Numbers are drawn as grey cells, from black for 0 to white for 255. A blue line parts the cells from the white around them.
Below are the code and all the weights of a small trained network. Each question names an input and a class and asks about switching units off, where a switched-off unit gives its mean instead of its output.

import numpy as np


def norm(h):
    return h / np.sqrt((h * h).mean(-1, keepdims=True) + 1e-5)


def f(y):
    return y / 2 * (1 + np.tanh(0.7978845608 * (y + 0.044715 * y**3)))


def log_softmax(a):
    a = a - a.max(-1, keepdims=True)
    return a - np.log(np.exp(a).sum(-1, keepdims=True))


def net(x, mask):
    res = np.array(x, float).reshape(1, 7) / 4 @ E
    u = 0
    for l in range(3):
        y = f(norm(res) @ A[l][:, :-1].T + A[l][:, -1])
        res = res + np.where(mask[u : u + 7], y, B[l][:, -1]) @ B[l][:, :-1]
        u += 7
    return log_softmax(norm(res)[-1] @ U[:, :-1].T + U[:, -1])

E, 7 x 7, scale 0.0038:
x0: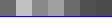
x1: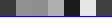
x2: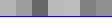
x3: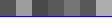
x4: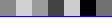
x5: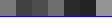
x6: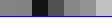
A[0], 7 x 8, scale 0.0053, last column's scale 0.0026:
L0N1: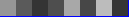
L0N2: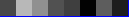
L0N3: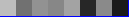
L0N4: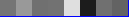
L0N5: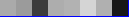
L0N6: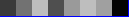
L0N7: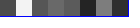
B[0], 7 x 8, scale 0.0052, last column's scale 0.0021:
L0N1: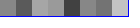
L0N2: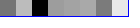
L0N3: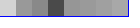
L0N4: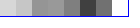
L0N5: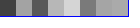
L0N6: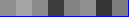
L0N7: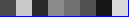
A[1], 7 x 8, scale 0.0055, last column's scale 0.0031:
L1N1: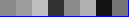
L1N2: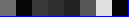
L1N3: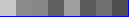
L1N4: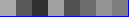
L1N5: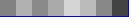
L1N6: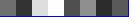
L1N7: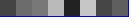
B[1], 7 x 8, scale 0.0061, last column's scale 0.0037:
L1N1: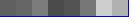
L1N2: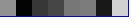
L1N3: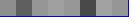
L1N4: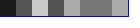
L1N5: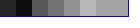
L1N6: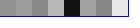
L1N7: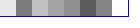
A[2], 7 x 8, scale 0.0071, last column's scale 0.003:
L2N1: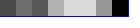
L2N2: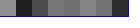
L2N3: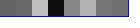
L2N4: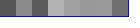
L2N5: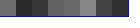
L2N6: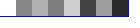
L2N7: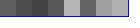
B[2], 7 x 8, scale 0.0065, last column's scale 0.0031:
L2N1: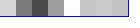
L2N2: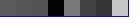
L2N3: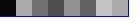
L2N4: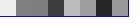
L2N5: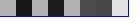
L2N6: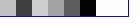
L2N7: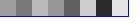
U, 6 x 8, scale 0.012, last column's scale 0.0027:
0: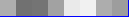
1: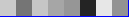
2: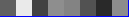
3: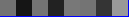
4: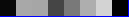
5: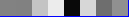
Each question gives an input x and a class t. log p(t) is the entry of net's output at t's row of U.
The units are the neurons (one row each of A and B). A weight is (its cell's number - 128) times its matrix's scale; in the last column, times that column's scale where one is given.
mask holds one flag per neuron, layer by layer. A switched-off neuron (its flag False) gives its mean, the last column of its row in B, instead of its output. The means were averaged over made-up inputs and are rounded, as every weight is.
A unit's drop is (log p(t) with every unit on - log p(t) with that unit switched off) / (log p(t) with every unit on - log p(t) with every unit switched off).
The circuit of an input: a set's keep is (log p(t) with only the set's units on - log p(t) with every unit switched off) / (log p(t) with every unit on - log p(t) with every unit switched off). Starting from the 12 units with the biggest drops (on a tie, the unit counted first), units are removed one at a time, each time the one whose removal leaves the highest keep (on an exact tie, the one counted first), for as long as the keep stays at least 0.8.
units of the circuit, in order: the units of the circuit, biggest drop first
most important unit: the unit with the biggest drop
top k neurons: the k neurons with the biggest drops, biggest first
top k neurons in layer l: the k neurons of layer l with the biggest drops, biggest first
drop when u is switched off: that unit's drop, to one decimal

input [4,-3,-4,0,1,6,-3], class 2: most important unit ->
L0N2
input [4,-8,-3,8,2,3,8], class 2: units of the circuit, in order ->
[L0N7, L2N6]
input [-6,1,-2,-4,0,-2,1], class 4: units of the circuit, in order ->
[L0N6, L2N3, L1N1]
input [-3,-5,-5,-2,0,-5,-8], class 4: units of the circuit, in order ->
[L1N7, L2N3]
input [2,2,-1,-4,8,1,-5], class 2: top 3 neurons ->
[L1N7, L0N2, L0N7]
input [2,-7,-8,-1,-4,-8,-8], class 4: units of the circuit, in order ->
[L2N3, L1N1]
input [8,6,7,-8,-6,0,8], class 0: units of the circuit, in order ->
[L0N5, L2N1]
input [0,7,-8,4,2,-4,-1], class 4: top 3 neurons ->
[L1N1, L2N3, L0N6]
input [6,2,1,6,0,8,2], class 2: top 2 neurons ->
[L0N7, L0N2]
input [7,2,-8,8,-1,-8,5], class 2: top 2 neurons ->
[L0N7, L1N4]
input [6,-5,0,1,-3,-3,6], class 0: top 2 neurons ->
[L0N5, L1N7]
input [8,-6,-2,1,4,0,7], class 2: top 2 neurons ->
[L0N7, L1N7]
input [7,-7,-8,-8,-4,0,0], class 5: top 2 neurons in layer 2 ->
[L2N6, L2N5]
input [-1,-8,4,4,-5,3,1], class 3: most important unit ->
L1N2
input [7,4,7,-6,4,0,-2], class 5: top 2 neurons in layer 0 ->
[L0N5, L0N2]
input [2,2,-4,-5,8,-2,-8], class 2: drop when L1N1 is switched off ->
-0.1
